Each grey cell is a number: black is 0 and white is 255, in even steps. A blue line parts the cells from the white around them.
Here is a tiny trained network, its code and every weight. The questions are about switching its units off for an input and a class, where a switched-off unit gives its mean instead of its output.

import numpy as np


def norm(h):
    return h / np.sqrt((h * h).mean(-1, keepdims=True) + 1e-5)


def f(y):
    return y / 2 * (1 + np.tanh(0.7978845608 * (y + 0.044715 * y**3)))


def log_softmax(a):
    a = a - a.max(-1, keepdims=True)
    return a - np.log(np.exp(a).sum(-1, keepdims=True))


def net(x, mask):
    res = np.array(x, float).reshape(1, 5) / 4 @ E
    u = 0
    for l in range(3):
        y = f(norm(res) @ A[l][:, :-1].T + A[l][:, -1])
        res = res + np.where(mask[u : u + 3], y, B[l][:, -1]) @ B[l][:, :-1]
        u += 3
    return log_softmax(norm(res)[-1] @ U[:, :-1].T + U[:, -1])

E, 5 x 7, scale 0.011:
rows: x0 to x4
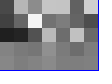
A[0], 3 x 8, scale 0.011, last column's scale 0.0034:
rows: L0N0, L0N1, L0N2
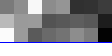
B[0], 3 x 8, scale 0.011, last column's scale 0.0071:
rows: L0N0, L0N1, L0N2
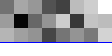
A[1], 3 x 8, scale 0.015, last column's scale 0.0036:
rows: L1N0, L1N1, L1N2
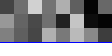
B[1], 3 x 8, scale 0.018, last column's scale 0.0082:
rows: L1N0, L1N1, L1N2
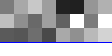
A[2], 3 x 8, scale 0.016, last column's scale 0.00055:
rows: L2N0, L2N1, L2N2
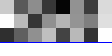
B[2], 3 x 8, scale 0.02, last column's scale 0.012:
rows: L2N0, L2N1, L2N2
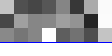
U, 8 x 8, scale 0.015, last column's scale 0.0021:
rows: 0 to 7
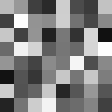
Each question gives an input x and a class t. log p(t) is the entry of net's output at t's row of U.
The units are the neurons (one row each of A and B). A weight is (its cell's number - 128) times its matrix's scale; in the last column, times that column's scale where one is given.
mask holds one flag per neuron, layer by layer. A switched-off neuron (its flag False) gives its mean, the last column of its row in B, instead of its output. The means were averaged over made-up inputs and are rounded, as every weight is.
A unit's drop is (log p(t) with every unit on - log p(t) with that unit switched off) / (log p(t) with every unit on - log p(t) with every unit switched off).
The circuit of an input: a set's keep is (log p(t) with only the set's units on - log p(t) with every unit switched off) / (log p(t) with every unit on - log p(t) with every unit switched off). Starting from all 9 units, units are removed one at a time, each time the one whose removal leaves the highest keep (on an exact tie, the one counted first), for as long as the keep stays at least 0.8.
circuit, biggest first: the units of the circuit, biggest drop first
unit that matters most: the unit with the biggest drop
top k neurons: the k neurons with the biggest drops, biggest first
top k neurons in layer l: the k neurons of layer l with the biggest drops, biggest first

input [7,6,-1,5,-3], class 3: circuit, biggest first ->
L2N1, L2N2, L2N0
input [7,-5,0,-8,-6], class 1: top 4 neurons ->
L2N0, L0N1, L1N0, L0N0
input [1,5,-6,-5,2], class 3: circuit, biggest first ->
L0N0
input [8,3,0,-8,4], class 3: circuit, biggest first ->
L2N1, L2N2, L2N0
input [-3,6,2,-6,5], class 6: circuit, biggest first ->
L2N2, L2N0
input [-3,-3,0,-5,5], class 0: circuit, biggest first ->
L2N0, L2N1
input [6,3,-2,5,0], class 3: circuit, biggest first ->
L2N0, L2N1, L2N2
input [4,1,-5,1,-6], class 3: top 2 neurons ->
L1N1, L2N0
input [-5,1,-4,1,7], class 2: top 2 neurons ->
L1N1, L0N1
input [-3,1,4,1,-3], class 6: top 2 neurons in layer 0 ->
L0N0, L0N2
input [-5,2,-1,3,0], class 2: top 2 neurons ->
L0N1, L1N1
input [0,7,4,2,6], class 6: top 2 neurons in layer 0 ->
L0N1, L0N0
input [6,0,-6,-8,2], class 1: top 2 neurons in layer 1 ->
L1N0, L1N2
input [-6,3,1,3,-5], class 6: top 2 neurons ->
L2N2, L1N1
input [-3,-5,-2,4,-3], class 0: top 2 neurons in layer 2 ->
L2N1, L2N0
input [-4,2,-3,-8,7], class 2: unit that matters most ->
L1N1
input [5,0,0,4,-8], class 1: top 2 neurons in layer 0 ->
L0N0, L0N1
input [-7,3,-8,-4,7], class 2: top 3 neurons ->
L1N1, L0N0, L0N1
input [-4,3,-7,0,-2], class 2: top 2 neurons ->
L0N0, L1N1
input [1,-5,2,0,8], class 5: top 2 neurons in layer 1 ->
L1N2, L1N1
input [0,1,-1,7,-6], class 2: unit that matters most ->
L2N1
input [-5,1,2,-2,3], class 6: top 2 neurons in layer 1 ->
L1N0, L1N1
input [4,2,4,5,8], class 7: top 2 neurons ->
L2N0, L1N1
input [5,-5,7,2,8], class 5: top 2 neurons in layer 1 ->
L1N2, L1N1
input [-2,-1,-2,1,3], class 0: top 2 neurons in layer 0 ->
L0N2, L0N0
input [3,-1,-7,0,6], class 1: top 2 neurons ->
L2N0, L2N1
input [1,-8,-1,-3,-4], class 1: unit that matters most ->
L2N1
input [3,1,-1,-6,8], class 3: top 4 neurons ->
L2N0, L1N1, L2N1, L2N2
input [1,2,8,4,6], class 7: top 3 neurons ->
L2N0, L0N2, L1N2
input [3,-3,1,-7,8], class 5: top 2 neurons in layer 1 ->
L1N1, L1N2
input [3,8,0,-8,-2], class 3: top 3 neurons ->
L2N1, L1N1, L0N0
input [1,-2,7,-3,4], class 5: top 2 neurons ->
L1N2, L0N2
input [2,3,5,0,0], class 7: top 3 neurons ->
L2N0, L1N1, L0N2
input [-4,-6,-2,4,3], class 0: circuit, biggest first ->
L2N1, L2N0
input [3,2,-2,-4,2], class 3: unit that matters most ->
L2N0
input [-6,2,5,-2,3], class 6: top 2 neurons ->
L1N0, L0N0
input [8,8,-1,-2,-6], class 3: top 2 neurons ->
L2N1, L0N0
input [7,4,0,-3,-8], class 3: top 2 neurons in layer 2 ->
L2N1, L2N2
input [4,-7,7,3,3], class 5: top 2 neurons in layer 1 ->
L1N2, L1N1
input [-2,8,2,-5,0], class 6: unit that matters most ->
L2N2
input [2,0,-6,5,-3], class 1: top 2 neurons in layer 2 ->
L2N0, L2N1
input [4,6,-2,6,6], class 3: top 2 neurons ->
L2N0, L0N0
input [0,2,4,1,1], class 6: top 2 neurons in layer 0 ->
L0N1, L0N0
